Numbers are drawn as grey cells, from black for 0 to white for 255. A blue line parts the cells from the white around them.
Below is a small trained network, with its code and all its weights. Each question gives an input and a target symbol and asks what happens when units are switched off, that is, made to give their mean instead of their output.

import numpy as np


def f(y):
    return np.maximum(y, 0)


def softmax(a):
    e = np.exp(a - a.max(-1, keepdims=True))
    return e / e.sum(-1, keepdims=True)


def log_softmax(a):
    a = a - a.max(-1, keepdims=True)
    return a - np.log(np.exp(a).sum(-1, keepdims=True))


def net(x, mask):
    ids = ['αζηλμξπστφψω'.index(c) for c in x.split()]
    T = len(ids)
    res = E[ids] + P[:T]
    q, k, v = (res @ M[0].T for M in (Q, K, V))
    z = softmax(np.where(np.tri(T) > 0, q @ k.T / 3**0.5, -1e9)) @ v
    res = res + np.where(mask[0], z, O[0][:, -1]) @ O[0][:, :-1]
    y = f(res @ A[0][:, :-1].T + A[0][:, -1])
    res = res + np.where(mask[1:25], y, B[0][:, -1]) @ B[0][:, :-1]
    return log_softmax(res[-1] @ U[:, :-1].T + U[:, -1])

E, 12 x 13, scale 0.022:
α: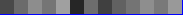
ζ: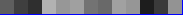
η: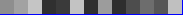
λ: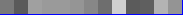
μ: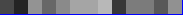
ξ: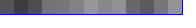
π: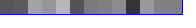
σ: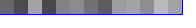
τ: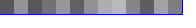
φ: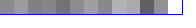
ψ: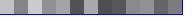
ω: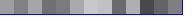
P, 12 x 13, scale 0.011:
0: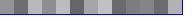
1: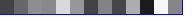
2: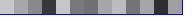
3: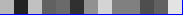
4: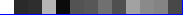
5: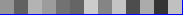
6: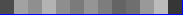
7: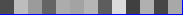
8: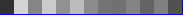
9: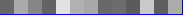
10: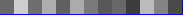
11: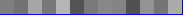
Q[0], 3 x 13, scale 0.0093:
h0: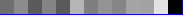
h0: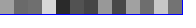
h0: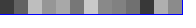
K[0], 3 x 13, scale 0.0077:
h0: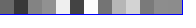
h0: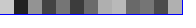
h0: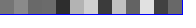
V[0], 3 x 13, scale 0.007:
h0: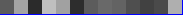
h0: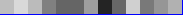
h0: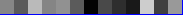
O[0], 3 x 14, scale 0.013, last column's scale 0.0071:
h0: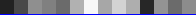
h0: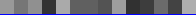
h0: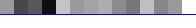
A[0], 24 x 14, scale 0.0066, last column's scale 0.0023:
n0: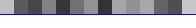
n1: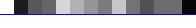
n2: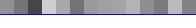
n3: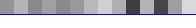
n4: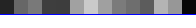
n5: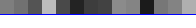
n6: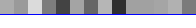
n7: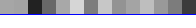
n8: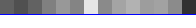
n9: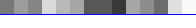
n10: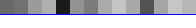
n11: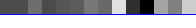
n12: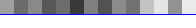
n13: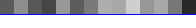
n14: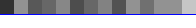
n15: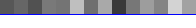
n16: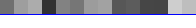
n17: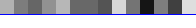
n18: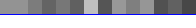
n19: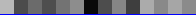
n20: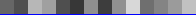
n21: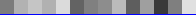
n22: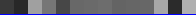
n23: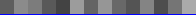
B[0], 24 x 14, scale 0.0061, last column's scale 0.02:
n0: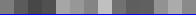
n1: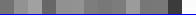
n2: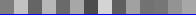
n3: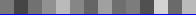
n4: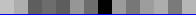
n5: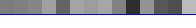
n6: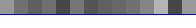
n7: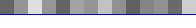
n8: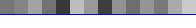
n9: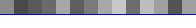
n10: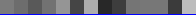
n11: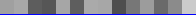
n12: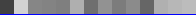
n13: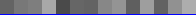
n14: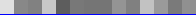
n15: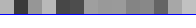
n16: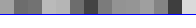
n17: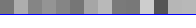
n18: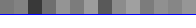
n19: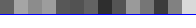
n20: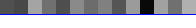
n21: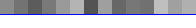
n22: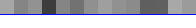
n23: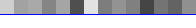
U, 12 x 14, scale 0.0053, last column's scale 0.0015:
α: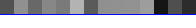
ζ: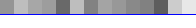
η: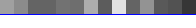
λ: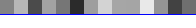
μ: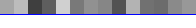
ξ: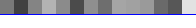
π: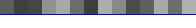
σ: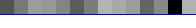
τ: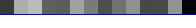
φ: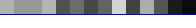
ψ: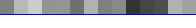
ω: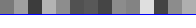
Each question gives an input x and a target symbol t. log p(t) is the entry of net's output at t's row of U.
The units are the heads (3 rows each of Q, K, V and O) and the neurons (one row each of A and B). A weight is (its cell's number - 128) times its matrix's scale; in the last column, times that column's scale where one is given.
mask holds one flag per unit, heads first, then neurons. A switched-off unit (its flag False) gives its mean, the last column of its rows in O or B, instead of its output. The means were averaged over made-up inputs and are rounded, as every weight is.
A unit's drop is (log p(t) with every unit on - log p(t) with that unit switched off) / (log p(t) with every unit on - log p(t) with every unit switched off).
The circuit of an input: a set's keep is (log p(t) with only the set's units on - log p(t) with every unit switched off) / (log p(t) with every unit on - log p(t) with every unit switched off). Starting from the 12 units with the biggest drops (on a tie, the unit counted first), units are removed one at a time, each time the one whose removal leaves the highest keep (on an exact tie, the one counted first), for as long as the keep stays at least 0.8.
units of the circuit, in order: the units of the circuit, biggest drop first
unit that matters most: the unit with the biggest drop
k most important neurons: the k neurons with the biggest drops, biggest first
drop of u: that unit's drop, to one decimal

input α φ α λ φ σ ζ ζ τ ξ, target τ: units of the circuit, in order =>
(h0)
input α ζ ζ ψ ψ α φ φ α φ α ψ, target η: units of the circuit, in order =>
(h0 n4)
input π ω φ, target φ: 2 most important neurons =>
(n5 n9)
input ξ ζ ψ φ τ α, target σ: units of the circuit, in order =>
(h0 n20 n9)
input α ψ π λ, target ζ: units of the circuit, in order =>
(h0 n8)
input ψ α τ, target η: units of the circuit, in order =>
(h0 n4)
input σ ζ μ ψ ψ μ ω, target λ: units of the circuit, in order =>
(h0 n9)
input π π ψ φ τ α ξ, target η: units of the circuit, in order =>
(h0 n4 n8)
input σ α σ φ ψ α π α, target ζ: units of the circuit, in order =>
(h0 n8 n10)
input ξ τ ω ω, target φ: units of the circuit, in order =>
(h0 n6)
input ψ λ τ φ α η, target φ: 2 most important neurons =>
(n16 n19)
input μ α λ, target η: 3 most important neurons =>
(n4 n8 n12)
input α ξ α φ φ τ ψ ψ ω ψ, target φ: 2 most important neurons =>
(n9 n5)
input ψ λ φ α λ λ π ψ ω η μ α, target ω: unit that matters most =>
n19
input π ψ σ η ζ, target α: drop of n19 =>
0.2
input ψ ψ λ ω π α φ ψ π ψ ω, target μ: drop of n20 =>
0.1
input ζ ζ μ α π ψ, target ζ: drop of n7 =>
0.0
